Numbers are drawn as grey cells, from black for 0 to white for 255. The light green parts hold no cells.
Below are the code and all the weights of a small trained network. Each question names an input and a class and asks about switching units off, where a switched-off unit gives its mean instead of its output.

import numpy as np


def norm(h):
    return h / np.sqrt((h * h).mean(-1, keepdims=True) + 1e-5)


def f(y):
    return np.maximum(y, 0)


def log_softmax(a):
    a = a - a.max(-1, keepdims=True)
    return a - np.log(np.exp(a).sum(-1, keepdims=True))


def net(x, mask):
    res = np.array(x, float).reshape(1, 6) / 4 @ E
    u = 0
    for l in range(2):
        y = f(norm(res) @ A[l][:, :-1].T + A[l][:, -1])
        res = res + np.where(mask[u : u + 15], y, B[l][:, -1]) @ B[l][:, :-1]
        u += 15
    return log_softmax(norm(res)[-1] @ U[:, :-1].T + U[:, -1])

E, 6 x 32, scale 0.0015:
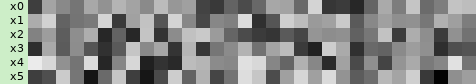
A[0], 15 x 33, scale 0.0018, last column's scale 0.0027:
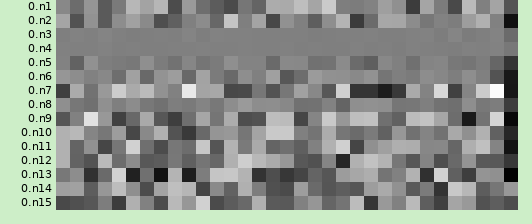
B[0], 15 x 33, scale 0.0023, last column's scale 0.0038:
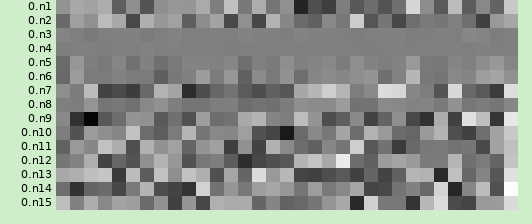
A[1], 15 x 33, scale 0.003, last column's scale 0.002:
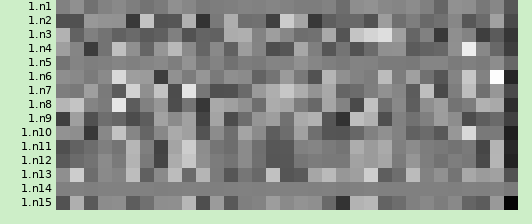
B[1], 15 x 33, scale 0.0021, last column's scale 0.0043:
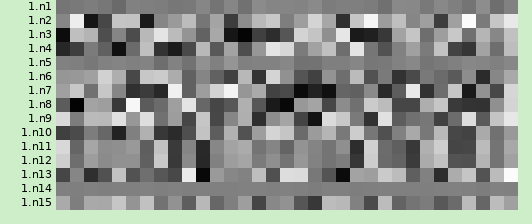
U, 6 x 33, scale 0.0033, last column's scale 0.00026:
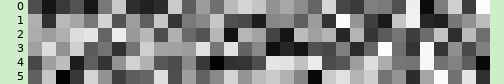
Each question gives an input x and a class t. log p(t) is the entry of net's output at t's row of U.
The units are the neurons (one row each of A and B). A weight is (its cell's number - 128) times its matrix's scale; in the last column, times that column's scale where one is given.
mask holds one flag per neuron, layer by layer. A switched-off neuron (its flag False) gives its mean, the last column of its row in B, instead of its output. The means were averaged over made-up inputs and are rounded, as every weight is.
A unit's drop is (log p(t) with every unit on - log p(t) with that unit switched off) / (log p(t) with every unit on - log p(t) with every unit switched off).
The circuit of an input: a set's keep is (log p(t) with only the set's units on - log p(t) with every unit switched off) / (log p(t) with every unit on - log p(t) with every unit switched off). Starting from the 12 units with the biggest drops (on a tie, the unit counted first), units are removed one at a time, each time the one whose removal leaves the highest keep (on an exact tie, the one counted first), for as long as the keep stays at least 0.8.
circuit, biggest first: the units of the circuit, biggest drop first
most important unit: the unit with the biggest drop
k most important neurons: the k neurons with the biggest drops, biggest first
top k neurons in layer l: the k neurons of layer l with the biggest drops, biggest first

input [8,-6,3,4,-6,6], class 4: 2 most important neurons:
0.n7, 0.n14
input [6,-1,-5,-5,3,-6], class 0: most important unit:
1.n4
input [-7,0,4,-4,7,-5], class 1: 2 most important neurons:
1.n8, 0.n7
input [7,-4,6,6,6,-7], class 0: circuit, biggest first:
1.n4, 1.n10
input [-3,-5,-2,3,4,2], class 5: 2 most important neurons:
1.n2, 0.n15
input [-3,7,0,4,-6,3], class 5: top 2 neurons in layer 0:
0.n10, 0.n6
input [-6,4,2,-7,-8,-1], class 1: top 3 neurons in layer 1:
1.n11, 1.n12, 1.n9
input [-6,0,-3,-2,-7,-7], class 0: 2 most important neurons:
1.n4, 0.n10
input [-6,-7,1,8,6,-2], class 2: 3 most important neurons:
1.n9, 0.n15, 1.n15
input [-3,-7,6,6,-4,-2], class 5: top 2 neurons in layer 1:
1.n2, 1.n7
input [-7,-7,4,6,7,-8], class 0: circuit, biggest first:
1.n10, 1.n4
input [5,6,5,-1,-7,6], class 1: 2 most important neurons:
0.n14, 0.n15
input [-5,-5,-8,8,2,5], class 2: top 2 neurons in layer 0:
0.n13, 0.n14
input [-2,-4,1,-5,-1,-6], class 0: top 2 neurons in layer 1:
1.n4, 1.n9
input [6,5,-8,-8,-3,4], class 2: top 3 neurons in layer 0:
0.n11, 0.n13, 0.n2
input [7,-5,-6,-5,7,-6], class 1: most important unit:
1.n8
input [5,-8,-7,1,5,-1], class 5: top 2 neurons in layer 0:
0.n13, 0.n15
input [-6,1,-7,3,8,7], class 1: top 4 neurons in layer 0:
0.n10, 0.n14, 0.n13, 0.n7
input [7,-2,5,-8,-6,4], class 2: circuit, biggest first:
0.n11, 1.n6
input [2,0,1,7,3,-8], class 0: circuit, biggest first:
1.n4
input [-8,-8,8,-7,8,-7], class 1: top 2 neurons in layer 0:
0.n9, 0.n10
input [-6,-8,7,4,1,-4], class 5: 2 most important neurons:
1.n2, 1.n7
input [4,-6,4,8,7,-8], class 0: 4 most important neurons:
1.n4, 1.n10, 0.n15, 0.n14
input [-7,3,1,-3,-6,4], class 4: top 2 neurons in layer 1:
1.n3, 1.n8
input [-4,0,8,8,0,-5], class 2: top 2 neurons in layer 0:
0.n1, 0.n9
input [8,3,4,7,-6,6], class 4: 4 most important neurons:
0.n7, 0.n14, 0.n11, 1.n4
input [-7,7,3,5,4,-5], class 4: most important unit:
1.n3
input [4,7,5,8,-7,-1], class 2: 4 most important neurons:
1.n9, 1.n15, 0.n10, 1.n8
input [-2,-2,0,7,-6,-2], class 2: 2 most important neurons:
1.n9, 0.n10
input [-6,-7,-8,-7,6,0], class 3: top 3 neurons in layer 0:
0.n1, 0.n15, 0.n7
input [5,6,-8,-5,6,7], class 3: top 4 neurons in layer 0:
0.n1, 0.n14, 0.n15, 0.n12
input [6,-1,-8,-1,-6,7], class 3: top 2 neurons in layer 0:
0.n14, 0.n1
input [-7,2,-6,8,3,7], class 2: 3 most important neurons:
1.n9, 0.n14, 0.n7
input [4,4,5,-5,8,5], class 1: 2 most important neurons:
1.n8, 0.n14
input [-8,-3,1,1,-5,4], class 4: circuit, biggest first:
1.n3
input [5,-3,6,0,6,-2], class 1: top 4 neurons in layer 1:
1.n8, 1.n7, 1.n3, 1.n13
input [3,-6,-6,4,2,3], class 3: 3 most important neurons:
1.n7, 1.n13, 0.n1
